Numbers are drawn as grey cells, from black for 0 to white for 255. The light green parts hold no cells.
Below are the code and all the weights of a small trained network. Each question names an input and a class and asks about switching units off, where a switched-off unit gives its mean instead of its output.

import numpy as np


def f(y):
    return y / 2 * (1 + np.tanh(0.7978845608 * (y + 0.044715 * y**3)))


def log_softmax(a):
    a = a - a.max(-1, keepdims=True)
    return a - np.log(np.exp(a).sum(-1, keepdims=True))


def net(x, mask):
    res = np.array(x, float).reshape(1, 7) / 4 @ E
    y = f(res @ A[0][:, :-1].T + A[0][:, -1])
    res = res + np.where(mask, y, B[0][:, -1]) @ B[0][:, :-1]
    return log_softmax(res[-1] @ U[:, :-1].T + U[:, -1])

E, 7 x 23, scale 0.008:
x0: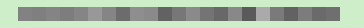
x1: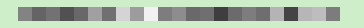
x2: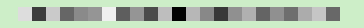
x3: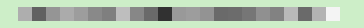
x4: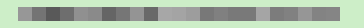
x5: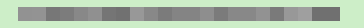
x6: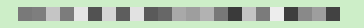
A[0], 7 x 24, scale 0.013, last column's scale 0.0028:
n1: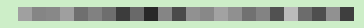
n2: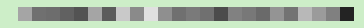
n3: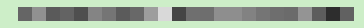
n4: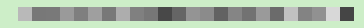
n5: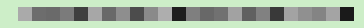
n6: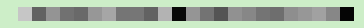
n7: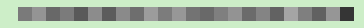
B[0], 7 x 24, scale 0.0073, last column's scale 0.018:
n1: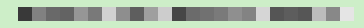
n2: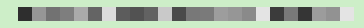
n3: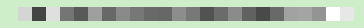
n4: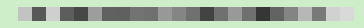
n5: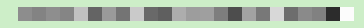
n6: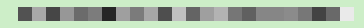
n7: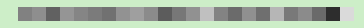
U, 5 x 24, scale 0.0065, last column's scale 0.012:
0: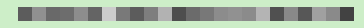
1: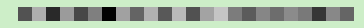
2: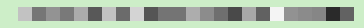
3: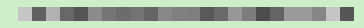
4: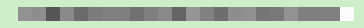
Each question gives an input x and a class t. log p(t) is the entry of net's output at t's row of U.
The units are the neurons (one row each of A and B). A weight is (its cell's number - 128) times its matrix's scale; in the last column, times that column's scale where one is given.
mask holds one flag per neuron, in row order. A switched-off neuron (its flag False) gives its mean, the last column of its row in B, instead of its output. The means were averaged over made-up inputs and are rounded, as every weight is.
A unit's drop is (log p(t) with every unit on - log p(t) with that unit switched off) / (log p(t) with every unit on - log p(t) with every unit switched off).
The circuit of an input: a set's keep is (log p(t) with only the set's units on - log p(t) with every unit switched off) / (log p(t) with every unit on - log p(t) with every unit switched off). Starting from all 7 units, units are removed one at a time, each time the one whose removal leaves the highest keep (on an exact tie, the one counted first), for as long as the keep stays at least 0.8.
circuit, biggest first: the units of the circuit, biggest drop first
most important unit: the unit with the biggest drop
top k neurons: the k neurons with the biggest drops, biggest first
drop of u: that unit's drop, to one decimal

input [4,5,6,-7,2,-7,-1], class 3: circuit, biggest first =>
(n3)
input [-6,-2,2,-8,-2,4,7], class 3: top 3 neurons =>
(n5 n3 n7)
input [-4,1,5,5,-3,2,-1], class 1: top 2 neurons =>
(n6 n3)
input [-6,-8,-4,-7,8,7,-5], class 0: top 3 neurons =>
(n1 n4 n6)
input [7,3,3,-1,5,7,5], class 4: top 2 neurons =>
(n5 n7)
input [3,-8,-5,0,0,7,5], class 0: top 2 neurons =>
(n1 n6)
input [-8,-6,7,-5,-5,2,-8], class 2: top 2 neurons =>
(n5 n2)
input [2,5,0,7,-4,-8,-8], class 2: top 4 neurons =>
(n5 n7 n3 n1)
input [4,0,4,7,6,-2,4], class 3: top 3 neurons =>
(n5 n4 n7)
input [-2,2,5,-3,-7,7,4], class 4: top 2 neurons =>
(n5 n7)
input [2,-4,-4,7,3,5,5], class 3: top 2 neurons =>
(n5 n6)
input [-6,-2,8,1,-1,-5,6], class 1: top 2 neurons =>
(n6 n5)
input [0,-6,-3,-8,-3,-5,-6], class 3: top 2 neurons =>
(n3 n2)
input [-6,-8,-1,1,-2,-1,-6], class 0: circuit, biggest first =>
(n1)
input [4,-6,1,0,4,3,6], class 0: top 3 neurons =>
(n5 n7 n1)
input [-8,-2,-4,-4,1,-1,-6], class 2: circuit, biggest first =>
(n5 n6)
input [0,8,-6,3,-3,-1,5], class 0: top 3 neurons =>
(n2 n6 n5)
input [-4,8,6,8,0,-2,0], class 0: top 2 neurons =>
(n2 n3)
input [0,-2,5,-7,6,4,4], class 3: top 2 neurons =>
(n3 n5)
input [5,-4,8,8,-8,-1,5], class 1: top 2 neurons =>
(n6 n3)
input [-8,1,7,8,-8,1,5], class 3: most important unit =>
n4
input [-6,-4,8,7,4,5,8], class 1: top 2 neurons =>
(n6 n5)
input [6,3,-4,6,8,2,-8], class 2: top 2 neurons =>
(n5 n7)
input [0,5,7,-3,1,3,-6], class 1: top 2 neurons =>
(n6 n1)
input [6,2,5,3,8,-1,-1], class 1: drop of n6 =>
0.9
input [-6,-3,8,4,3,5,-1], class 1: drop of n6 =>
1.2
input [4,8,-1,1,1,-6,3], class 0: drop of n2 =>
0.3
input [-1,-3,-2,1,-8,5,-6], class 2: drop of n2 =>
0.1
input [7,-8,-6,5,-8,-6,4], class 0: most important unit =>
n6
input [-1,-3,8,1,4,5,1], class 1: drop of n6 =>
0.8
